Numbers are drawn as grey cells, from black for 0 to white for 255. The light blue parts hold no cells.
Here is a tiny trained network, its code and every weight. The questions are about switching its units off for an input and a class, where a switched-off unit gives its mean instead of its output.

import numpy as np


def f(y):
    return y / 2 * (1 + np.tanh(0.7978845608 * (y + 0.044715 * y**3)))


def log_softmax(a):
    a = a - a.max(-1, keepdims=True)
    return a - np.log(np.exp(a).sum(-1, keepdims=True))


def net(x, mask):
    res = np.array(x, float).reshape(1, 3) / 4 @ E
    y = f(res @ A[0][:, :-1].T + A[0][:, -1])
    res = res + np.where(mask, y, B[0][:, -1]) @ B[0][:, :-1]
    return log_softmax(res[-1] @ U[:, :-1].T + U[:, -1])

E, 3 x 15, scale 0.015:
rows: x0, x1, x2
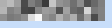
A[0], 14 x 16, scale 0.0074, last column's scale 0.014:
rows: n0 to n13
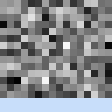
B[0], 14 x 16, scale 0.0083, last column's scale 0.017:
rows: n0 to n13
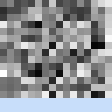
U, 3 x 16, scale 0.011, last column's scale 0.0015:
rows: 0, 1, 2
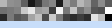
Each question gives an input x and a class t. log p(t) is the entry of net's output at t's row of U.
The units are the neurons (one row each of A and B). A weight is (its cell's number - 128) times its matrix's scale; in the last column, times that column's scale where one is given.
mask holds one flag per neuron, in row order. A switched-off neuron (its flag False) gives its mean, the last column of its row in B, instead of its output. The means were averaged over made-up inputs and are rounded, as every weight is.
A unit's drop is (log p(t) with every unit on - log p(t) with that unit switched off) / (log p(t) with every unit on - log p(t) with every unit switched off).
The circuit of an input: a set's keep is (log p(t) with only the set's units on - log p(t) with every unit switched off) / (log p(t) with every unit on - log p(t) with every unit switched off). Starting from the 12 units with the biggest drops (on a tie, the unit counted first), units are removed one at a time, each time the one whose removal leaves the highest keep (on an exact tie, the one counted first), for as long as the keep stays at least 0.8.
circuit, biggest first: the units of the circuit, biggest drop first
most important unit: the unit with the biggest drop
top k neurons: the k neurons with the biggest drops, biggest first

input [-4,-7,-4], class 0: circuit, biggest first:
(n3)
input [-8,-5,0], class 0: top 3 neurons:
(n3; n5; n13)
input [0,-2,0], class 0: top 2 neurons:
(n13; n11)
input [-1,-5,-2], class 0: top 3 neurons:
(n3; n6; n11)
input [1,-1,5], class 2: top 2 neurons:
(n13; n6)
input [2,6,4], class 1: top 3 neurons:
(n6; n3; n5)
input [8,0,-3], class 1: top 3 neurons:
(n13; n3; n10)
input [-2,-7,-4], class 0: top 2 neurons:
(n3; n6)
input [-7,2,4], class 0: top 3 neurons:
(n10; n5; n13)
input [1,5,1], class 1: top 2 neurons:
(n6; n3)
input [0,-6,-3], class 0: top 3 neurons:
(n3; n11; n6)
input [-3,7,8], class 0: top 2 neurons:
(n10; n13)
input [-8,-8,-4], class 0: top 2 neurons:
(n3; n5)
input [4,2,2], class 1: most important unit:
n0
